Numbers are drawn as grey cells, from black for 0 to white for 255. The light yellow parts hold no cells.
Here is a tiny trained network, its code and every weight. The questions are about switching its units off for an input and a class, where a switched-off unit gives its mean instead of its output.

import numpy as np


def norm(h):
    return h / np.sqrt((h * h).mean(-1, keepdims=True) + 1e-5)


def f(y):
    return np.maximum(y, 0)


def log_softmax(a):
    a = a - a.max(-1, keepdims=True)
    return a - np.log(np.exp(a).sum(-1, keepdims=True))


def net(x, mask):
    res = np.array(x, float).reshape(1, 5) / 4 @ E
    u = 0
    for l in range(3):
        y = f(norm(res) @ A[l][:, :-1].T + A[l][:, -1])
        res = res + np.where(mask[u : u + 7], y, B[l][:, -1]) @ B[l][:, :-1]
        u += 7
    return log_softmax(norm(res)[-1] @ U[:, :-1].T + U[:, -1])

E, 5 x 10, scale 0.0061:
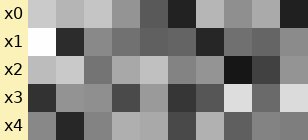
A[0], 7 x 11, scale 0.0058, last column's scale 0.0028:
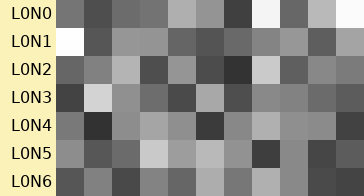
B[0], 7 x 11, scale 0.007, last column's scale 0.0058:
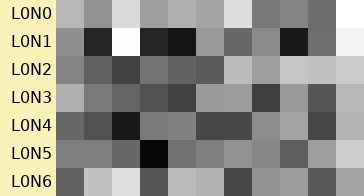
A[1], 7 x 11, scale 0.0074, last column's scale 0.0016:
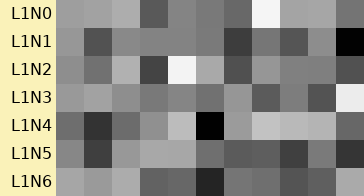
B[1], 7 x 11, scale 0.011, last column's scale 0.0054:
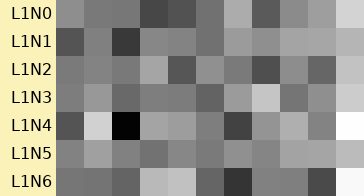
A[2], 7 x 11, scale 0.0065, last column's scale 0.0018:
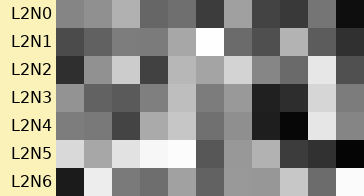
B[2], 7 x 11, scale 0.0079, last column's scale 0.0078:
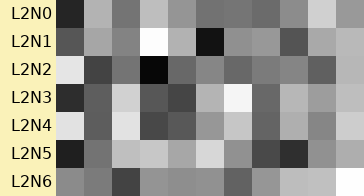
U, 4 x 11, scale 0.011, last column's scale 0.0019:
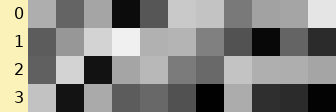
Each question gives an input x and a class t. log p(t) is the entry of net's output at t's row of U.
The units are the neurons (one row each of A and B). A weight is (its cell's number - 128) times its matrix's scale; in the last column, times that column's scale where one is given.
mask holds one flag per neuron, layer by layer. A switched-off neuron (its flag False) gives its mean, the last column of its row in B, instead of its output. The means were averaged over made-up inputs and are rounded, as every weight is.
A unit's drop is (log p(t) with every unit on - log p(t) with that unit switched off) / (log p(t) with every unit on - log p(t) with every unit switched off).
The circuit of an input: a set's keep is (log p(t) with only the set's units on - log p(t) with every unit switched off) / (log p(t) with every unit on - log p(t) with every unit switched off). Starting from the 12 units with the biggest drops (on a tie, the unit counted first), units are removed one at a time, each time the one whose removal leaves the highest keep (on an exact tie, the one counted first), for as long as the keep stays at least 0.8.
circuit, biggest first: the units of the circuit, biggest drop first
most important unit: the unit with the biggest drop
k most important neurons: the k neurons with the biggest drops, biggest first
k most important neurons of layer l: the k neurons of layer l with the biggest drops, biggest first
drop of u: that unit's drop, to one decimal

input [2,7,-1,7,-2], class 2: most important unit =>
L0N2
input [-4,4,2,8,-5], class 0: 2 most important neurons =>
L0N0; L1N0
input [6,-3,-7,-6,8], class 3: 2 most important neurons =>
L0N1; L0N0
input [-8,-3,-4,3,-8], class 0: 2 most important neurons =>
L1N4; L2N2
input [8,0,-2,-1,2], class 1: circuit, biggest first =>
L2N5; L1N6
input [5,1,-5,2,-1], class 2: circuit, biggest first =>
L0N2; L1N4
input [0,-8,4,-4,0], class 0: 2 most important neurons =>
L1N4; L1N6
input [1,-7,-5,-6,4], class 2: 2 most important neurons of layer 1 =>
L1N0; L1N5
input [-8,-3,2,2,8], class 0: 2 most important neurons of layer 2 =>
L2N4; L2N3
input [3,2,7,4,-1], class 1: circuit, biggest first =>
L1N6; L2N5
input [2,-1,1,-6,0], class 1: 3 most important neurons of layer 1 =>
L1N4; L1N0; L1N6
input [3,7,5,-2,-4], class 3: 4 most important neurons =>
L0N1; L0N0; L1N1; L2N1
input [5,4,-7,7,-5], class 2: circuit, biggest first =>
L1N4; L0N2
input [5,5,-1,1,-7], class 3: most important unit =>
L1N6
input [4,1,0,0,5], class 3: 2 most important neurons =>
L0N1; L0N0
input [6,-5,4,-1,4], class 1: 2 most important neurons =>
L2N5; L1N4
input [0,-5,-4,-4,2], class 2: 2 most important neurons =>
L0N1; L2N1
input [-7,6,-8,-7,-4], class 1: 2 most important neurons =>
L2N1; L2N2
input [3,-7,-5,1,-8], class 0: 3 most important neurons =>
L1N4; L1N6; L1N0
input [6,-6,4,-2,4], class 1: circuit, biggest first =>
L2N5
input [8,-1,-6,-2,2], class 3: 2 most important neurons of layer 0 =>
L0N1; L0N0
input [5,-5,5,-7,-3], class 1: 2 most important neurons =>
L1N4; L2N5
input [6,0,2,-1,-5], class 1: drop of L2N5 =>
0.3
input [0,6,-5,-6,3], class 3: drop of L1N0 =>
0.0
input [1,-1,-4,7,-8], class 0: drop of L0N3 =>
0.2
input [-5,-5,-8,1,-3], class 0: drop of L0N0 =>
0.1
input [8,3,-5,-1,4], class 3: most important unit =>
L0N1
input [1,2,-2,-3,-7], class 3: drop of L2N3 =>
0.1
